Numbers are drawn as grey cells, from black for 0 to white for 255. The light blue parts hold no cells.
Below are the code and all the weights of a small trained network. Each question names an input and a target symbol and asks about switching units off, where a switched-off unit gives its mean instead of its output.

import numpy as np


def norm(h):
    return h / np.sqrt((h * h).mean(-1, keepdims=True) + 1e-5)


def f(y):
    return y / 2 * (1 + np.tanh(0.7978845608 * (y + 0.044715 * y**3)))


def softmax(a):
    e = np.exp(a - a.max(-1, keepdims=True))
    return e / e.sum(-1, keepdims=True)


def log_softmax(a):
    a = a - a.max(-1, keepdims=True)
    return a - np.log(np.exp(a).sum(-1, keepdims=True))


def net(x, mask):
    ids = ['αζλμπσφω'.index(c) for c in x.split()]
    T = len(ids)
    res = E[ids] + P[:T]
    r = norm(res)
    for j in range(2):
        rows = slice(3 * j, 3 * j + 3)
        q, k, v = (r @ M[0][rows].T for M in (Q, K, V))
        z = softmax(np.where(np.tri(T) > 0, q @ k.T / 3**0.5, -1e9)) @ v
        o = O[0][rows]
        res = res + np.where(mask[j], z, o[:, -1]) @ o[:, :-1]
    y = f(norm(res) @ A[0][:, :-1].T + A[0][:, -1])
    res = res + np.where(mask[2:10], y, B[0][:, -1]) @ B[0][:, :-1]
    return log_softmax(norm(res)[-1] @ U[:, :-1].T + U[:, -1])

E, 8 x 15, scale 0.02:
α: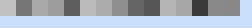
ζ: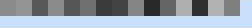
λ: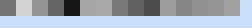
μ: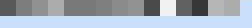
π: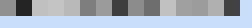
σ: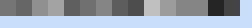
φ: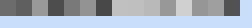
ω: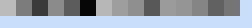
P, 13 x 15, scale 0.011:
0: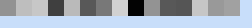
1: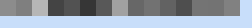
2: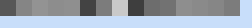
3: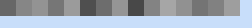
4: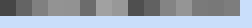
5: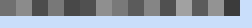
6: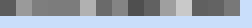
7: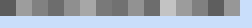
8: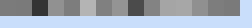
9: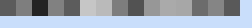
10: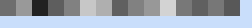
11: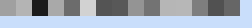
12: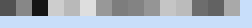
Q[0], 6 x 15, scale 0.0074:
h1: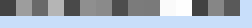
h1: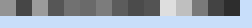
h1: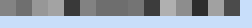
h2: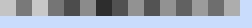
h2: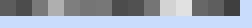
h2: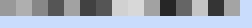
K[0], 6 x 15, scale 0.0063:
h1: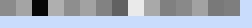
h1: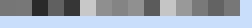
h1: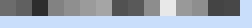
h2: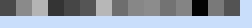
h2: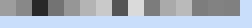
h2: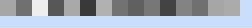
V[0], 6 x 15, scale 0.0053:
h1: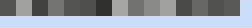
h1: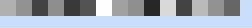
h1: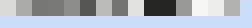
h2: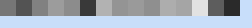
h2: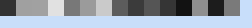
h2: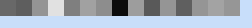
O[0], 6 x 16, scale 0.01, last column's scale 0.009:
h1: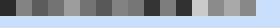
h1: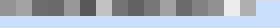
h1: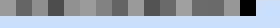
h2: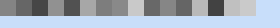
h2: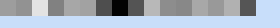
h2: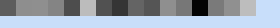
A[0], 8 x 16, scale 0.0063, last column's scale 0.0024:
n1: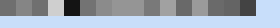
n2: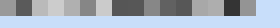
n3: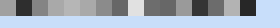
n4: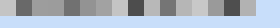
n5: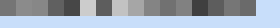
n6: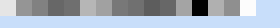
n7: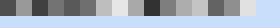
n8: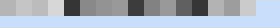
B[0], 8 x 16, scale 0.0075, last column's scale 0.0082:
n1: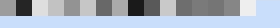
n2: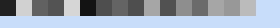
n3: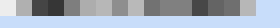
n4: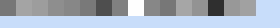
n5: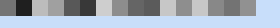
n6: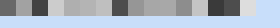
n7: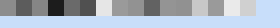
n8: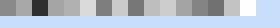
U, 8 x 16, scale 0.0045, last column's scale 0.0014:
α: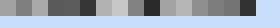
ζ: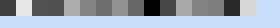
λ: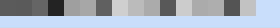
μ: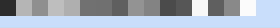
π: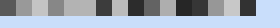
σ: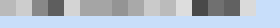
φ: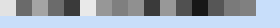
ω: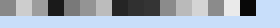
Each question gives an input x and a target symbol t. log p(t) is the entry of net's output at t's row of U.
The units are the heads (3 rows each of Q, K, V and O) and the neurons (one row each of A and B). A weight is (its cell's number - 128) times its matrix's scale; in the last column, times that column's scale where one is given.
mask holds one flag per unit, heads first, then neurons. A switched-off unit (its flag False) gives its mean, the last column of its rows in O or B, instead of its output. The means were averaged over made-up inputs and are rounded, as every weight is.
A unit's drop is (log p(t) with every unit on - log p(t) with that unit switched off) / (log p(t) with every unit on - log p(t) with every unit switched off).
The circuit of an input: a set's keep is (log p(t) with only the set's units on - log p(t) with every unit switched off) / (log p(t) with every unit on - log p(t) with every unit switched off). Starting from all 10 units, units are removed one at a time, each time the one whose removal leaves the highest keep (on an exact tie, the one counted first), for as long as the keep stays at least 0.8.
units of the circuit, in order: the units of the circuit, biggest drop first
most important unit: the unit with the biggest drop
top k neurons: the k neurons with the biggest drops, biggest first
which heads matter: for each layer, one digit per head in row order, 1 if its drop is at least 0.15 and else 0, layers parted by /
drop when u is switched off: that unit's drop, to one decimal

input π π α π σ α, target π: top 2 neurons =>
[n1; n6]
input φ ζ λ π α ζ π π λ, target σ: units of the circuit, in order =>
[h2; h1; n8]
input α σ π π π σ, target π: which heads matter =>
10
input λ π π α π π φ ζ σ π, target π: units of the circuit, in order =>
[n1; n6; h1]
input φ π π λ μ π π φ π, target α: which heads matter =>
01
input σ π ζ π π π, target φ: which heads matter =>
01
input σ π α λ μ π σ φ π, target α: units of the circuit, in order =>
[h2; n7]
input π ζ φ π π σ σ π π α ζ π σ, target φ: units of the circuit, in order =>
[h2; n2]
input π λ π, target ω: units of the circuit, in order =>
[h1; h2]
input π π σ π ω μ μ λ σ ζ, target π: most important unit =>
h1
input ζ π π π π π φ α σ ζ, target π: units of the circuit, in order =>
[h1; n1]
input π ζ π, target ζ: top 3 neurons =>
[n2; n8; n1]
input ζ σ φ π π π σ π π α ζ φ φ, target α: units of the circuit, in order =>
[n5; h2; n7]
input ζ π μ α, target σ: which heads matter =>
01
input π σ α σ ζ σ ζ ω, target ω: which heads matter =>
10
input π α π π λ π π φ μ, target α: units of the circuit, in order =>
[h2; n7]
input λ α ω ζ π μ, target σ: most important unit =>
h1
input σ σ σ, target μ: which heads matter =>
01
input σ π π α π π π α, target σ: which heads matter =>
11
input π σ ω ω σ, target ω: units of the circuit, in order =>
[h1]
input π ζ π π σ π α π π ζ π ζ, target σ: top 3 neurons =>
[n6; n8; n1]
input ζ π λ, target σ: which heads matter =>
11
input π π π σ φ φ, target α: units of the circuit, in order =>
[n5; n8]
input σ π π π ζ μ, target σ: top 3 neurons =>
[n8; n6; n1]
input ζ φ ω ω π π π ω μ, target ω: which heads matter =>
10
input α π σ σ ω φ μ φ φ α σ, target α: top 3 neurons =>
[n7; n8; n6]
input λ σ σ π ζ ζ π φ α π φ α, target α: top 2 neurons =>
[n7; n5]
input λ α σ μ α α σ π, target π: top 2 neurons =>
[n6; n1]
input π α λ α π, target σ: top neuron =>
[n3]
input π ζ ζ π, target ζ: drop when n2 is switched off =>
0.3
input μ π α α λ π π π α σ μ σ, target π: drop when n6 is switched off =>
0.2
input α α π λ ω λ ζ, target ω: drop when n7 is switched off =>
-0.1
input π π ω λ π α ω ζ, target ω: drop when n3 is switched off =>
0.0
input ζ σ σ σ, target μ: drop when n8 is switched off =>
0.1
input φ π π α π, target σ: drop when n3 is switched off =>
0.2
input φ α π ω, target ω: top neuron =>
[n7]
